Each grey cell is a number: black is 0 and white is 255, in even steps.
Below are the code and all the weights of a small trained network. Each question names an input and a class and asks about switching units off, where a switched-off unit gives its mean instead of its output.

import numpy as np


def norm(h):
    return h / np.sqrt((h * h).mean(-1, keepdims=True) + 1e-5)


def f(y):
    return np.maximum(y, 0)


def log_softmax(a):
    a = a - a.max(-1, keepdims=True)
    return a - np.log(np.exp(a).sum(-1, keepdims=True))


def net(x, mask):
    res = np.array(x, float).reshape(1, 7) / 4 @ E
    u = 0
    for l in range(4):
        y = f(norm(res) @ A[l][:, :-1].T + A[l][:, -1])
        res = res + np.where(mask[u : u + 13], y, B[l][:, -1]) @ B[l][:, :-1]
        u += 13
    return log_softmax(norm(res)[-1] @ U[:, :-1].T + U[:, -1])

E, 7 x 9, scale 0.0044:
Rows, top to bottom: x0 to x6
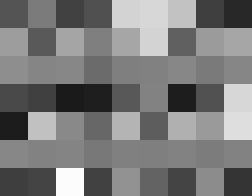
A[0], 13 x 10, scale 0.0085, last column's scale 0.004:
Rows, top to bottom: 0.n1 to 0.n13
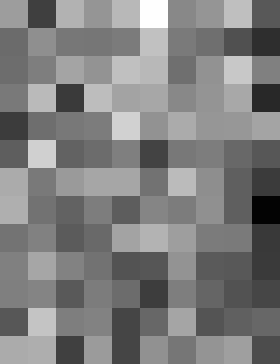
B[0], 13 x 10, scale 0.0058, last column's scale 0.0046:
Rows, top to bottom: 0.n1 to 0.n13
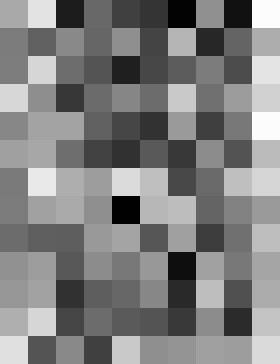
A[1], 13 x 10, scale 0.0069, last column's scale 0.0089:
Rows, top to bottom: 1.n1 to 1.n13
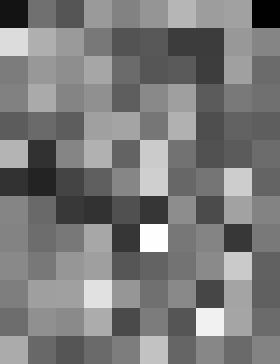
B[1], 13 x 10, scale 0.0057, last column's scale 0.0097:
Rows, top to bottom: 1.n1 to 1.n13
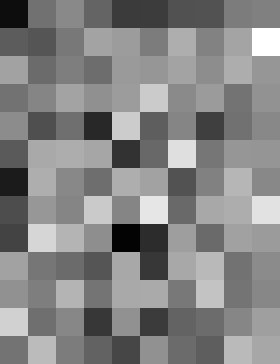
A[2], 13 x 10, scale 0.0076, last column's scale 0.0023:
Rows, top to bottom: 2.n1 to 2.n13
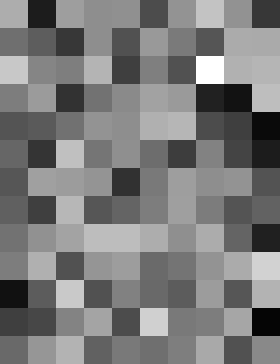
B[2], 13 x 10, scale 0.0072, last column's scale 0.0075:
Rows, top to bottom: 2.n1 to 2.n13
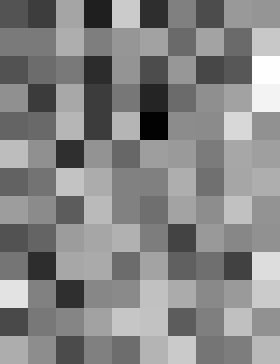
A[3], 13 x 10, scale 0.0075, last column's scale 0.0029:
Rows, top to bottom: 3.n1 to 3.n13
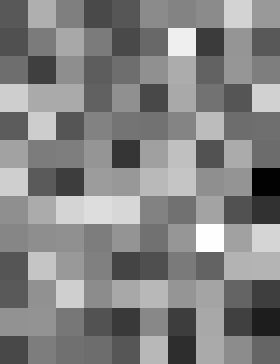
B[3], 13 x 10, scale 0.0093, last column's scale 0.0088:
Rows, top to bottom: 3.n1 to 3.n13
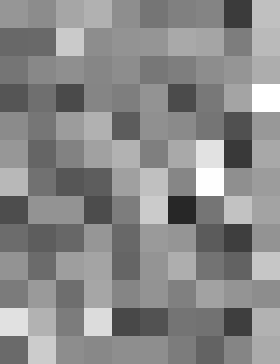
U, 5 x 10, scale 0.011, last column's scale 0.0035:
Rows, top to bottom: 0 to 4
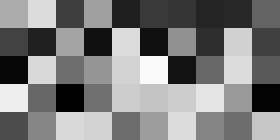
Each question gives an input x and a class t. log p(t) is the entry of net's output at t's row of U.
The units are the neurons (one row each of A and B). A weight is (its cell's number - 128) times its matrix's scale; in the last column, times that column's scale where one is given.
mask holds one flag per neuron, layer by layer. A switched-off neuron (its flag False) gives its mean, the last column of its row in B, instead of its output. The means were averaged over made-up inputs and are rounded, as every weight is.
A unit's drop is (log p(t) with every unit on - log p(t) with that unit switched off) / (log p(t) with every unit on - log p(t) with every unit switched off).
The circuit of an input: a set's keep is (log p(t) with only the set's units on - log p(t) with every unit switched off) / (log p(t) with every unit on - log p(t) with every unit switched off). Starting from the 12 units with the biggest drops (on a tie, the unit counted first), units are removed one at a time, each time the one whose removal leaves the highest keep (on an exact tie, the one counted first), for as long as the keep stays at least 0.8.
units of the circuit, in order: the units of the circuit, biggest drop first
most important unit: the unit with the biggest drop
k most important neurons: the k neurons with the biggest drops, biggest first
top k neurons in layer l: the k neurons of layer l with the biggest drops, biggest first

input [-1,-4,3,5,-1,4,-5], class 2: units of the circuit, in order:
[1.n8]
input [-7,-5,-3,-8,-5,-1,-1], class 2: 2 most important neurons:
[0.n7; 2.n4]
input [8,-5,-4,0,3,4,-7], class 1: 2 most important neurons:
[2.n4; 2.n11]
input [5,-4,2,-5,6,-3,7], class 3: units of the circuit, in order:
[2.n11; 2.n13]
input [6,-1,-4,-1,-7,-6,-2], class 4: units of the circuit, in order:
[1.n9; 0.n8; 3.n2]
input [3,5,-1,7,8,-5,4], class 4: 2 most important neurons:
[0.n5; 0.n3]
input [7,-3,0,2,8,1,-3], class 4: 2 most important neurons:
[0.n5; 1.n8]
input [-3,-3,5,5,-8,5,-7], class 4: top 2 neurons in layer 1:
[1.n6; 1.n13]
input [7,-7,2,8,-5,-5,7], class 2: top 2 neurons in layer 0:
[0.n1; 0.n3]
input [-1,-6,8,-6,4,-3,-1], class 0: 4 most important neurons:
[0.n12; 0.n6; 1.n8; 0.n10]
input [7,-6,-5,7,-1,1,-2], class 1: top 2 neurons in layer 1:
[1.n5; 1.n9]
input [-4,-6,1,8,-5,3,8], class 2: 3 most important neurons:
[0.n1; 2.n12; 1.n8]
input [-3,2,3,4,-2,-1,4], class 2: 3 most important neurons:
[2.n12; 2.n13; 1.n7]
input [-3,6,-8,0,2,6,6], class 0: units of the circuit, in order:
[0.n1]
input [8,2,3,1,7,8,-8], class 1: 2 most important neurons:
[0.n9; 2.n4]
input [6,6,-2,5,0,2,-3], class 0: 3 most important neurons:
[0.n1; 0.n3; 2.n3]
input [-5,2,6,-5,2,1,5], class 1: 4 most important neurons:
[2.n1; 1.n8; 1.n12; 2.n3]
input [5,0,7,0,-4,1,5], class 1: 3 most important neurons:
[2.n5; 2.n4; 0.n2]
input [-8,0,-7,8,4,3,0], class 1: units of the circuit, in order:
[1.n10; 2.n3]
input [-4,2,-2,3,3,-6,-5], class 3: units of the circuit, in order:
[0.n13]
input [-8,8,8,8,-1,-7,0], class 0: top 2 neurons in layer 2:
[2.n4; 2.n7]
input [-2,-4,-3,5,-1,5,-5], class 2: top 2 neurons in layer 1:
[1.n8; 1.n13]
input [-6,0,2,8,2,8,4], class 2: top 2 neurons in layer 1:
[1.n7; 1.n8]
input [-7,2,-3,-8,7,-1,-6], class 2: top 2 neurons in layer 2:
[2.n4; 2.n10]
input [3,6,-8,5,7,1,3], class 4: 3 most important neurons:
[0.n3; 0.n5; 2.n7]
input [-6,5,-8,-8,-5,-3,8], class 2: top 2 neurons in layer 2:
[2.n4; 2.n9]
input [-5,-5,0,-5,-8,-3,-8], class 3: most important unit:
0.n13
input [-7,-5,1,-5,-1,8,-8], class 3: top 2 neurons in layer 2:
[2.n4; 2.n5]
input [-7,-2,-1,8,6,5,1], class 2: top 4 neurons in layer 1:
[1.n8; 1.n7; 1.n9; 1.n6]
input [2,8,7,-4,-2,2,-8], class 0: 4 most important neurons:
[0.n1; 2.n11; 0.n3; 2.n13]
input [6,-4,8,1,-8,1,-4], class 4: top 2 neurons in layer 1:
[1.n9; 1.n6]
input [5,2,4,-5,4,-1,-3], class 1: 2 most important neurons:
[2.n4; 0.n9]
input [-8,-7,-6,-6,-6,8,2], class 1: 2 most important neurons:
[0.n1; 2.n1]
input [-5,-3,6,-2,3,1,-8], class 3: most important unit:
0.n4
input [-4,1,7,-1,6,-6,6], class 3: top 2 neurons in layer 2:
[2.n11; 2.n13]
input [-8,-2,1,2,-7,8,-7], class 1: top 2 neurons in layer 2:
[2.n3; 2.n1]
